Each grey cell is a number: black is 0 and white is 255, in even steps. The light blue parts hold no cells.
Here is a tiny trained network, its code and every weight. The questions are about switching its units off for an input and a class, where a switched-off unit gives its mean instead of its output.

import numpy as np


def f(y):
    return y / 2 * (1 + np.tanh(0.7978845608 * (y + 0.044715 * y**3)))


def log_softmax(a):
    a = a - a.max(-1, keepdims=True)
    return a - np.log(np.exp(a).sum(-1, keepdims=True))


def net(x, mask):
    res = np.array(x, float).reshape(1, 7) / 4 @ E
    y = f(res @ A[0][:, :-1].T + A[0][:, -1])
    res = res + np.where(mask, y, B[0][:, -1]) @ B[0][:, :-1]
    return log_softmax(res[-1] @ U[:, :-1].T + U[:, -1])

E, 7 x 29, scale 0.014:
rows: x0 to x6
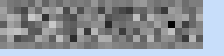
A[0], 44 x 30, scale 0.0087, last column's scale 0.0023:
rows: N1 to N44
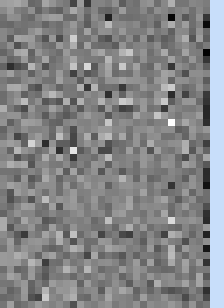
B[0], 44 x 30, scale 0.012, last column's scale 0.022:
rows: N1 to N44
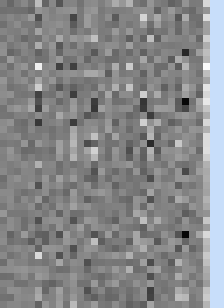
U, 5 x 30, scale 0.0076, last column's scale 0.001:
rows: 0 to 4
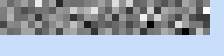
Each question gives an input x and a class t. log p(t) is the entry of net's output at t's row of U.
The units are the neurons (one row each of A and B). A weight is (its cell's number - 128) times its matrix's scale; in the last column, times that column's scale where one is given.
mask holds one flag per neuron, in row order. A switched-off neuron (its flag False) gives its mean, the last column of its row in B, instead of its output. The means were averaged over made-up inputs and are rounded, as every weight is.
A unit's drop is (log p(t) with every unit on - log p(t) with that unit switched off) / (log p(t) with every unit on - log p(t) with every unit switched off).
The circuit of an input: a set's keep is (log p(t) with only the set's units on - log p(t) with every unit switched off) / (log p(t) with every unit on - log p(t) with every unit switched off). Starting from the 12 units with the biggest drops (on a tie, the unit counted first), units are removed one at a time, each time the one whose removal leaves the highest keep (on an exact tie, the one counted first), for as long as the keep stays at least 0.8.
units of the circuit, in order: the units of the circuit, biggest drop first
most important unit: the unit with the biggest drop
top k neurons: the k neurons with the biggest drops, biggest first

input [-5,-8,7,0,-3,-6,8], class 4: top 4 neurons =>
N15; N8; N43; N42
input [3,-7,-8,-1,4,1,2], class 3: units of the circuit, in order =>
N43
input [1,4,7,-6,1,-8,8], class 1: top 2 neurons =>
N22; N6
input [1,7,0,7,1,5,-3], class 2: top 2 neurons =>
N3; N14
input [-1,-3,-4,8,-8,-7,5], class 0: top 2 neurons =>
N10; N18
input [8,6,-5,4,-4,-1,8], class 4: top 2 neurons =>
N34; N16
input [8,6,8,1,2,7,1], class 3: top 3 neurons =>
N21; N38; N22
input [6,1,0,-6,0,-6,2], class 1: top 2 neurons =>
N22; N6
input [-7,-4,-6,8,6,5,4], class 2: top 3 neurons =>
N3; N14; N10
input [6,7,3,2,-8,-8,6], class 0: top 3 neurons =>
N10; N7; N39
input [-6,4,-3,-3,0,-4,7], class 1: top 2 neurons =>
N22; N15
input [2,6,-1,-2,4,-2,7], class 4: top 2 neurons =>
N34; N10
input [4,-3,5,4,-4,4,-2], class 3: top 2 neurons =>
N21; N13
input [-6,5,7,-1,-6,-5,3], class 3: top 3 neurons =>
N21; N38; N13
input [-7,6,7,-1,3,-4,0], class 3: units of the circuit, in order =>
N21
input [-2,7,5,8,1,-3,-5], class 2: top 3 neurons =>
N3; N14; N15
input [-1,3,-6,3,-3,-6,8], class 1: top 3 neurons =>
N22; N6; N21
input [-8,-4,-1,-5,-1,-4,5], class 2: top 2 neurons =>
N18; N20
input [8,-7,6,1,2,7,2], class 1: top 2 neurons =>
N34; N20
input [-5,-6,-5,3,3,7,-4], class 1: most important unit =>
N23
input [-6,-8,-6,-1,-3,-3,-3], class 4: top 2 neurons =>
N15; N8
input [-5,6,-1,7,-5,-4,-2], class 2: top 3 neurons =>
N14; N3; N15
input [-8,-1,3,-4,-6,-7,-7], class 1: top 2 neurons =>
N22; N6
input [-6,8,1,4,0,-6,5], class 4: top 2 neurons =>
N34; N16
